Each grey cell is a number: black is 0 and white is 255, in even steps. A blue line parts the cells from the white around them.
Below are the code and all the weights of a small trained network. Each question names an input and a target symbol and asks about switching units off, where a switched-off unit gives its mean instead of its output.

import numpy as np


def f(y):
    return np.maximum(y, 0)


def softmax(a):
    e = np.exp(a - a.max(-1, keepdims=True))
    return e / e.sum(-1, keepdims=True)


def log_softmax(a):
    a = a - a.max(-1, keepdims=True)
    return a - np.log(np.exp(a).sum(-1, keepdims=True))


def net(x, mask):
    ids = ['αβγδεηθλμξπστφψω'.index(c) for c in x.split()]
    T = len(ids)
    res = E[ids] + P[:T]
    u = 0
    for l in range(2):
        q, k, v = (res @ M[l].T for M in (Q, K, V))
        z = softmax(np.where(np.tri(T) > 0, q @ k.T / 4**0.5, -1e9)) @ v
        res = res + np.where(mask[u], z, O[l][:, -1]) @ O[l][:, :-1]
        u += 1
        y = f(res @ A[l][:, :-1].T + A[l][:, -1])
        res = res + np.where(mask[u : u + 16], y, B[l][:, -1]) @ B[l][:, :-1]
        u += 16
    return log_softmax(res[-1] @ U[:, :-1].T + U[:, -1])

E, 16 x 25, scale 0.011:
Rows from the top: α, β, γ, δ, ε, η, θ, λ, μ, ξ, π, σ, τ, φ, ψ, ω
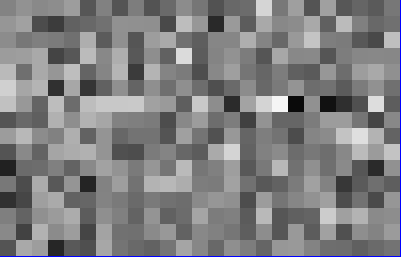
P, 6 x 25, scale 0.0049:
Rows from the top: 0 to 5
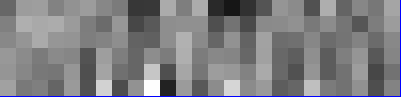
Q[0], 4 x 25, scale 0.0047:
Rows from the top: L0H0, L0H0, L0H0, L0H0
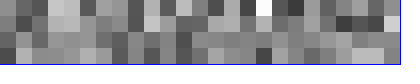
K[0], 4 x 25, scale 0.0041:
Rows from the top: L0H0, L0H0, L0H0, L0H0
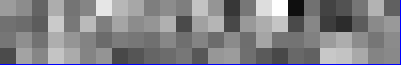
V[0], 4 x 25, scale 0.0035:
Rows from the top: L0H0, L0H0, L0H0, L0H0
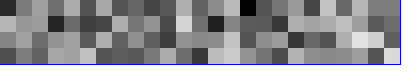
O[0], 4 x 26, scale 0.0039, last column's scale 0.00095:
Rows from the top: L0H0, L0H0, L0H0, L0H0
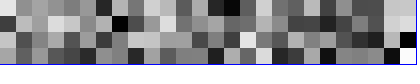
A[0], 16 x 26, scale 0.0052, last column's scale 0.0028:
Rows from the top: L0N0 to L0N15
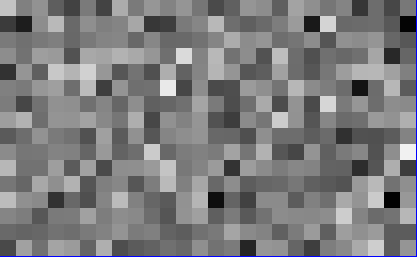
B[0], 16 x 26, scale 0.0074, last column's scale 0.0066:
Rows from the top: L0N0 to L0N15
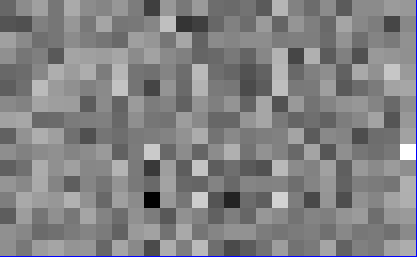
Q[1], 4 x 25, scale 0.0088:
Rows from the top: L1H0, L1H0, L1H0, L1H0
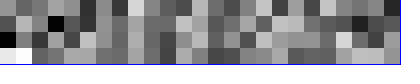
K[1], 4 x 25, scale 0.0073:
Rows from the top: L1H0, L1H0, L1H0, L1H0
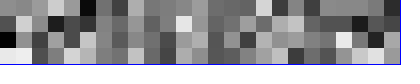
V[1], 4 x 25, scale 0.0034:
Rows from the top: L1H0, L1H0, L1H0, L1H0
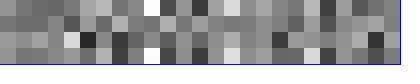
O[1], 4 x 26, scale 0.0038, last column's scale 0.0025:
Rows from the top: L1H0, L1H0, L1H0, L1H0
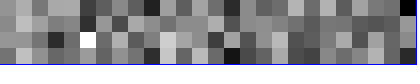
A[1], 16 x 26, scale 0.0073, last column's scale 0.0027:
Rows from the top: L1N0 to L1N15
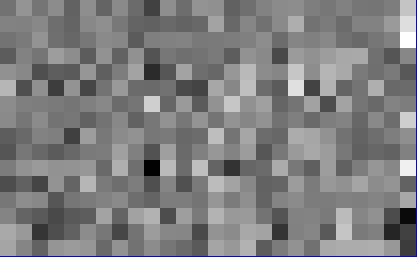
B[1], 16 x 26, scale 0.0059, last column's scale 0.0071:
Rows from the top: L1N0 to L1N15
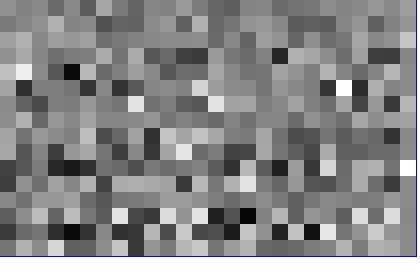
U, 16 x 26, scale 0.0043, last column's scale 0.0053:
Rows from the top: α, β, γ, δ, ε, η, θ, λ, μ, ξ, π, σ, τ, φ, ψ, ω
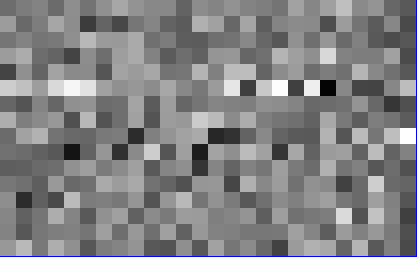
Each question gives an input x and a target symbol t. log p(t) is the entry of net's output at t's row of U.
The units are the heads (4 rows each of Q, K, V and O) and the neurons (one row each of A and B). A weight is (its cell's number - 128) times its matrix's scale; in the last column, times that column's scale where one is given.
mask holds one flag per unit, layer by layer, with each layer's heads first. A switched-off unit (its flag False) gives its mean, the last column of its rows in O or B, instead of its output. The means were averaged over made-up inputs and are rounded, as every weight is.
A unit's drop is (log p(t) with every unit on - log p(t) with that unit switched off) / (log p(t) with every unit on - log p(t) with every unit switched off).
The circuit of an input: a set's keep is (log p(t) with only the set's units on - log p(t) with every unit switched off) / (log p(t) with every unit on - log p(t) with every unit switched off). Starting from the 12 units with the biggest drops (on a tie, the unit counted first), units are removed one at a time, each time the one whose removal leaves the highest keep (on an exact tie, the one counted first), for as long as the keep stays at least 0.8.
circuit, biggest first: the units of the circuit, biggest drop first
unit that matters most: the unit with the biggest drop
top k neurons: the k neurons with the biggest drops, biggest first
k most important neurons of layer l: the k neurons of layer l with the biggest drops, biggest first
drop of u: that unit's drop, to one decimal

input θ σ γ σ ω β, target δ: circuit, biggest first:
L0H0, L1N4
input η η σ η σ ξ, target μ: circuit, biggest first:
L1H0, L1N10, L1N6
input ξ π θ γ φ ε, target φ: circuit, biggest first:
L0H0, L1N5, L1N15
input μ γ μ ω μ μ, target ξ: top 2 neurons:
L1N14, L1N6
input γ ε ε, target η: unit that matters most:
L1H0
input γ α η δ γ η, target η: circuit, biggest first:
L1N10, L1H0, L0N12
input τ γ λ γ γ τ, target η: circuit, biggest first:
L1N10, L0N9
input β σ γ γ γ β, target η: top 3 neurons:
L0N12, L1N10, L0N7
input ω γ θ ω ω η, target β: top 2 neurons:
L1N5, L0N3
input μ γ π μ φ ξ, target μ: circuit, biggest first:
L1H0, L0N4, L1N10
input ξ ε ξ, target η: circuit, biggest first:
L1N10, L0N4, L1H0
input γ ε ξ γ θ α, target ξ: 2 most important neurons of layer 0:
L0N1, L0N5
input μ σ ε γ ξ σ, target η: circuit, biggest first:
L1N10, L0N9
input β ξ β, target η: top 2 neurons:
L1N10, L0N12
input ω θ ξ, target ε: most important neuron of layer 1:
L1N11
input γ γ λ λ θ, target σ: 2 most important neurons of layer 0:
L0N3, L0N7
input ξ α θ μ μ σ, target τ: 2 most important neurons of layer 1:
L1N9, L1N5
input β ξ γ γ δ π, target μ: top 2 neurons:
L0N7, L1N6
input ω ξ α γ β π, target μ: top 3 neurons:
L0N7, L1N6, L0N9
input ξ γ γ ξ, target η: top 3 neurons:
L1N10, L0N4, L0N15
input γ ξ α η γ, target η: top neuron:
L1N10
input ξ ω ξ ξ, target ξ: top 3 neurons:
L1N14, L0N5, L0N12
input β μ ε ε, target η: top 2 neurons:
L1N10, L0N5
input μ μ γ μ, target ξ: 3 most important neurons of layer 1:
L1N14, L1N6, L1N2
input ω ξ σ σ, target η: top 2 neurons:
L1N10, L0N5
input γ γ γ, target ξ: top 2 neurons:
L1N14, L0N5
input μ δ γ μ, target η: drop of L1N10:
0.5
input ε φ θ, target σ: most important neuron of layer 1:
L1N10
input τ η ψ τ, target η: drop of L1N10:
0.5
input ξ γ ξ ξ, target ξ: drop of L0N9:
0.1
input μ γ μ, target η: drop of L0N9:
0.0
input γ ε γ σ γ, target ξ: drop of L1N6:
0.2
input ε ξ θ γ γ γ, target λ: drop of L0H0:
1.2
